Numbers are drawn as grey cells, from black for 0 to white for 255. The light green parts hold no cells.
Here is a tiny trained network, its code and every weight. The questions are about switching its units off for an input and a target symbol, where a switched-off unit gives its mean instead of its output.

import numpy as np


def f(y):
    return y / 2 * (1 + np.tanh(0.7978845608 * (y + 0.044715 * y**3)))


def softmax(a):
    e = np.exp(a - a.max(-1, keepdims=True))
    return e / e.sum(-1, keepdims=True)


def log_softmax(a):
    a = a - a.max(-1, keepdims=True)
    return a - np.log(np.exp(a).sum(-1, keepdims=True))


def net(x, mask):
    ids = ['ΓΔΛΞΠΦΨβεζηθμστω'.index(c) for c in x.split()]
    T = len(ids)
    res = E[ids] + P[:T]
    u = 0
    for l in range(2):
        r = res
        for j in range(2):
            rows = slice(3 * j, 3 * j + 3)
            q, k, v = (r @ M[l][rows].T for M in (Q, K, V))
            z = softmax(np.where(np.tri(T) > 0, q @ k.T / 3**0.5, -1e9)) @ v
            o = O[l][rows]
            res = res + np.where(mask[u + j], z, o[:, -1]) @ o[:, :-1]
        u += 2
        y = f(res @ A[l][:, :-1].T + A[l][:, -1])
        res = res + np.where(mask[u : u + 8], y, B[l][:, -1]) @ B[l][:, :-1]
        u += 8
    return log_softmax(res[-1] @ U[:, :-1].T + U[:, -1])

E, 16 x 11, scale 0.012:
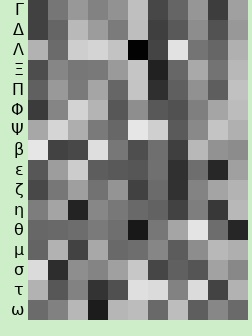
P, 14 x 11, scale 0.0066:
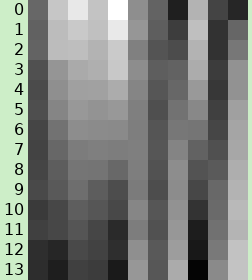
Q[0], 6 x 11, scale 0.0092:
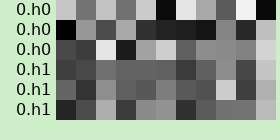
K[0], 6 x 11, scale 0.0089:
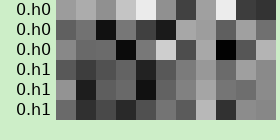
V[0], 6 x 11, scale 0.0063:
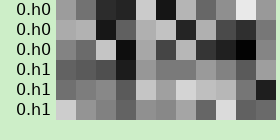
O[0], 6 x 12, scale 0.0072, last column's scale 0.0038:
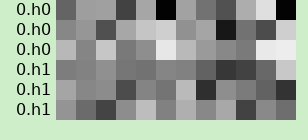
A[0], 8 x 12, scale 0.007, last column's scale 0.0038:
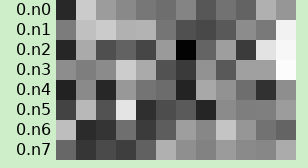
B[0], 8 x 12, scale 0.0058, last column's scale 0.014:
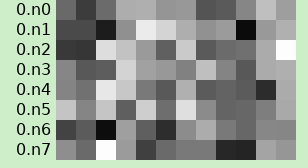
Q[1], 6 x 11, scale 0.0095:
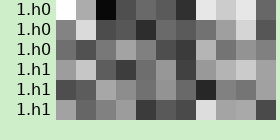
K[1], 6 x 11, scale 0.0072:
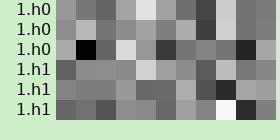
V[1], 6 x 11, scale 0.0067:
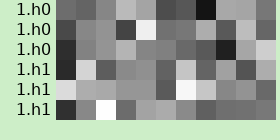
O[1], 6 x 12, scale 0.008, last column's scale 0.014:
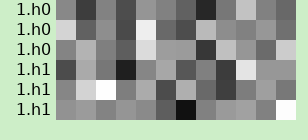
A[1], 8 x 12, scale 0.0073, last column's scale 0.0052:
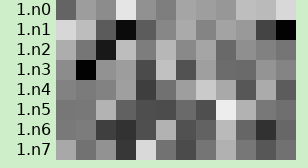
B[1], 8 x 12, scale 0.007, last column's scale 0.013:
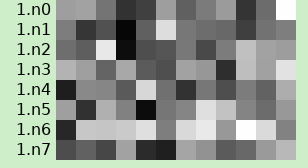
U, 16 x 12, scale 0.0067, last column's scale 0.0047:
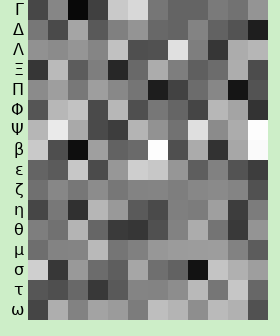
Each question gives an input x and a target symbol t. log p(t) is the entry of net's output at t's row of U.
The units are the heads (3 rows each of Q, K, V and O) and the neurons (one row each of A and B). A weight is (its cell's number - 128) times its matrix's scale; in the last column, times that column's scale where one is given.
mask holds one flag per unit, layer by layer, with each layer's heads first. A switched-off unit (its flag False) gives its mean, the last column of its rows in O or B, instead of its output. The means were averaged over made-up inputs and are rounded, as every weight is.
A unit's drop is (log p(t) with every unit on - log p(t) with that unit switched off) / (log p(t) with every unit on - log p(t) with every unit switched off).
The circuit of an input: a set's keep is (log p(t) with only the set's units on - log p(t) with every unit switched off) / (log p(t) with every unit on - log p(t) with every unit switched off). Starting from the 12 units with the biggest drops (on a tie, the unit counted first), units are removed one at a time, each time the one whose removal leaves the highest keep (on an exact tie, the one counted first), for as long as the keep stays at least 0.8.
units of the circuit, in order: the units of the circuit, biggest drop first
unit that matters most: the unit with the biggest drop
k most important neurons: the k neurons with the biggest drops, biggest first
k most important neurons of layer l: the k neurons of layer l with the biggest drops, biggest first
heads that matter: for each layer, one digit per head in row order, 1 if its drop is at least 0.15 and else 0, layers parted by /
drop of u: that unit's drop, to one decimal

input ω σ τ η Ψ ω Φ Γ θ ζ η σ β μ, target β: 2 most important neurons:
(0.n5, 0.n2)
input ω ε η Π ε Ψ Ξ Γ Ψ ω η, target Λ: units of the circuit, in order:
(1.h0, 0.h0)
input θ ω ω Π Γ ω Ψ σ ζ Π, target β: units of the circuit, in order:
(1.h1, 0.n2)
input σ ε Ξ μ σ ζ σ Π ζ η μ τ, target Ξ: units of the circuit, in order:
(1.h0, 0.n7)
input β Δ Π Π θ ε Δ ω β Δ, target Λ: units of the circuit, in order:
(1.h0, 0.h0)
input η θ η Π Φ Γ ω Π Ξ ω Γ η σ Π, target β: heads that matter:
01 / 11
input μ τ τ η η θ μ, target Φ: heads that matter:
10 / 01
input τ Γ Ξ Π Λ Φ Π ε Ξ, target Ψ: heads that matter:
10 / 10
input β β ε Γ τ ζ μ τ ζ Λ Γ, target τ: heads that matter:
11 / 11
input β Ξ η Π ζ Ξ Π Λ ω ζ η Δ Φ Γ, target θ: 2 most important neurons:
(0.n2, 1.n5)
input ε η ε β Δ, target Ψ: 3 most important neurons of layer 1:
(1.n0, 1.n4, 1.n7)
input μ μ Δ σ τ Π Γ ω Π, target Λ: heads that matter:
00 / 10
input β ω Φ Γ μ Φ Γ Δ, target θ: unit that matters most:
0.h0
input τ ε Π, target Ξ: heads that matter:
00 / 10
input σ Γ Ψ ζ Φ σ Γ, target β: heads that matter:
00 / 01
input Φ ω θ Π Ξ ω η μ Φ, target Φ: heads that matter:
11 / 11
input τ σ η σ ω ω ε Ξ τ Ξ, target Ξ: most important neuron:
(0.n7)
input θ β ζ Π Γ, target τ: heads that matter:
10 / 11
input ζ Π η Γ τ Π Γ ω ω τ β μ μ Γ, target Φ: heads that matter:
10 / 01
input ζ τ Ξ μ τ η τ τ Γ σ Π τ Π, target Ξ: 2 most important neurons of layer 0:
(0.n7, 0.n2)
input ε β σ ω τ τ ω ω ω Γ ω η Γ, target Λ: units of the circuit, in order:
(1.h0)
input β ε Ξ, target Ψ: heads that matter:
10 / 00
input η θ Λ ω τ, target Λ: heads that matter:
01 / 10
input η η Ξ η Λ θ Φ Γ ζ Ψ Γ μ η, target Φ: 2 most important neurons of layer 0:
(0.n5, 0.n2)
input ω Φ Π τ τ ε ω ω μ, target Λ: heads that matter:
10 / 10
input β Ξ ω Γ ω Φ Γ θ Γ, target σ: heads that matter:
00 / 10
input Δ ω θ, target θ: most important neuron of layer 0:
(0.n1)
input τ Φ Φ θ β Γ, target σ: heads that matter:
10 / 10
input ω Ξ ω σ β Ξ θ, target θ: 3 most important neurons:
(1.n5, 0.n1, 0.n4)
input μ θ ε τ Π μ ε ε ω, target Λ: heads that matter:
10 / 10
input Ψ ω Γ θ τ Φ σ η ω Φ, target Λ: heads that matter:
00 / 10
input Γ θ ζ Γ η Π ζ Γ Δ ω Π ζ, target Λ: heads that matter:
00 / 10
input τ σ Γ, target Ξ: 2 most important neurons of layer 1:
(1.n3, 1.n4)
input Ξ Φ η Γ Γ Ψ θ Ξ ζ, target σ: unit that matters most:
0.n1
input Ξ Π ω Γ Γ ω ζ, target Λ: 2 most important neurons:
(0.n1, 0.n2)
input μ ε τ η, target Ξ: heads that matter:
01 / 10
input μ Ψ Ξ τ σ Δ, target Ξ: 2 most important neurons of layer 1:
(1.n3, 1.n4)
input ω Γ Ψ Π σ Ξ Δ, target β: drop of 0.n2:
0.2
